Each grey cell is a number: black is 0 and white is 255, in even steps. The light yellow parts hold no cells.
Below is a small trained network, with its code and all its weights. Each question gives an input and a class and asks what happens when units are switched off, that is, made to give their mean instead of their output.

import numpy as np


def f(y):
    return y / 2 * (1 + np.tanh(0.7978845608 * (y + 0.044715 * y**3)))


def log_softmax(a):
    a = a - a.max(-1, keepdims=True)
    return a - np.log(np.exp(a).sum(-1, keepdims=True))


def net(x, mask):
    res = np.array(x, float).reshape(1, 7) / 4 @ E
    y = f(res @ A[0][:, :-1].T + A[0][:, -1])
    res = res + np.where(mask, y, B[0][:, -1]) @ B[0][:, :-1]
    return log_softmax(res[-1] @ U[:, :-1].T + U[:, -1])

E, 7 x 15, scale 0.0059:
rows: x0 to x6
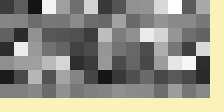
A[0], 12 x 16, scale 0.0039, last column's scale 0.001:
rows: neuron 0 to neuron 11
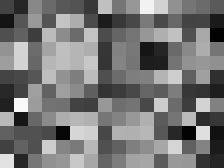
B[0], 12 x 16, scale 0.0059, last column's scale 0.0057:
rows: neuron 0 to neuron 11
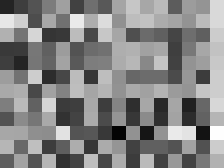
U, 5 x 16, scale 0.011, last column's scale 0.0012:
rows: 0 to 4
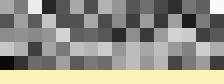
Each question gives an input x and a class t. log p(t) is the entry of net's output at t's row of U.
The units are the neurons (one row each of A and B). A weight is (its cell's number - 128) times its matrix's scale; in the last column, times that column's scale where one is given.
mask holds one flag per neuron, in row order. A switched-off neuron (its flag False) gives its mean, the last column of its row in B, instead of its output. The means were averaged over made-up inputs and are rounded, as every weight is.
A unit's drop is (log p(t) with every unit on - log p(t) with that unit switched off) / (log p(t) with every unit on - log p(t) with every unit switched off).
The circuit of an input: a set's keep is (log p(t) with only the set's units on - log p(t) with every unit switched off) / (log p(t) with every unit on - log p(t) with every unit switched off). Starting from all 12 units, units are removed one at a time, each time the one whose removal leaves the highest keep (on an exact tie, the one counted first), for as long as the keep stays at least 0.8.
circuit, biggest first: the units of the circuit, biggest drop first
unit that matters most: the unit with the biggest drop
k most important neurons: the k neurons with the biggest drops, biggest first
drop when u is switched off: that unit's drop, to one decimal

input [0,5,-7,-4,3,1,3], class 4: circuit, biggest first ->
neuron 4; neuron 3
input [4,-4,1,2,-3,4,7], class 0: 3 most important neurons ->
neuron 2; neuron 5; neuron 10
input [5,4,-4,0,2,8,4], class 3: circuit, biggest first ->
neuron 1; neuron 6
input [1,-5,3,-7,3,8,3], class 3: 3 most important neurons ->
neuron 1; neuron 6; neuron 7
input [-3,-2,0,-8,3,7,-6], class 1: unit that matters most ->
neuron 8
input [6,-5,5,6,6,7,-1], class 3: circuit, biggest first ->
neuron 1; neuron 6
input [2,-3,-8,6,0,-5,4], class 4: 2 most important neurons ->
neuron 4; neuron 3
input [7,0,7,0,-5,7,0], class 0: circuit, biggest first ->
neuron 2; neuron 5
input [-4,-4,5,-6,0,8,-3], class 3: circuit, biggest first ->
neuron 1; neuron 6
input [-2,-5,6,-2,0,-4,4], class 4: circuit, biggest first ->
neuron 1; neuron 0
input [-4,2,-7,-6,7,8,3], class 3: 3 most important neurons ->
neuron 1; neuron 6; neuron 9
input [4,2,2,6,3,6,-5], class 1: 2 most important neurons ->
neuron 7; neuron 9
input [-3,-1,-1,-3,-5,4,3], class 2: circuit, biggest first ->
neuron 9; neuron 2
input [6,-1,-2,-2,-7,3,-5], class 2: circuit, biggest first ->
neuron 9
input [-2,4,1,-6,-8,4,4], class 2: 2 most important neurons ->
neuron 9; neuron 7
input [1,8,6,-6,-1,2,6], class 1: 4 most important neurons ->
neuron 8; neuron 11; neuron 4; neuron 3
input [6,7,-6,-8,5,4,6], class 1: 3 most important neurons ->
neuron 11; neuron 8; neuron 9
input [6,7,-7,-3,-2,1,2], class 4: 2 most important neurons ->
neuron 4; neuron 3
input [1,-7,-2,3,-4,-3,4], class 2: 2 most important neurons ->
neuron 9; neuron 1
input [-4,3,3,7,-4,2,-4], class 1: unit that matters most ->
neuron 7
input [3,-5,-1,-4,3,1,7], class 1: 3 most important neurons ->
neuron 9; neuron 11; neuron 8
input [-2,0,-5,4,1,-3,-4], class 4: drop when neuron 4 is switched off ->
0.3
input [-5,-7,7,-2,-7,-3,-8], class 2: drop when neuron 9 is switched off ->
0.7
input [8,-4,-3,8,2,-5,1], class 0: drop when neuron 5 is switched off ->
0.3
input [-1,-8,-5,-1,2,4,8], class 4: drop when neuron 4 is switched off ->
0.3
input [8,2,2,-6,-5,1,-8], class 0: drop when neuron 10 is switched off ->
0.1
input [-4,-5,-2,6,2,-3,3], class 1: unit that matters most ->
neuron 7
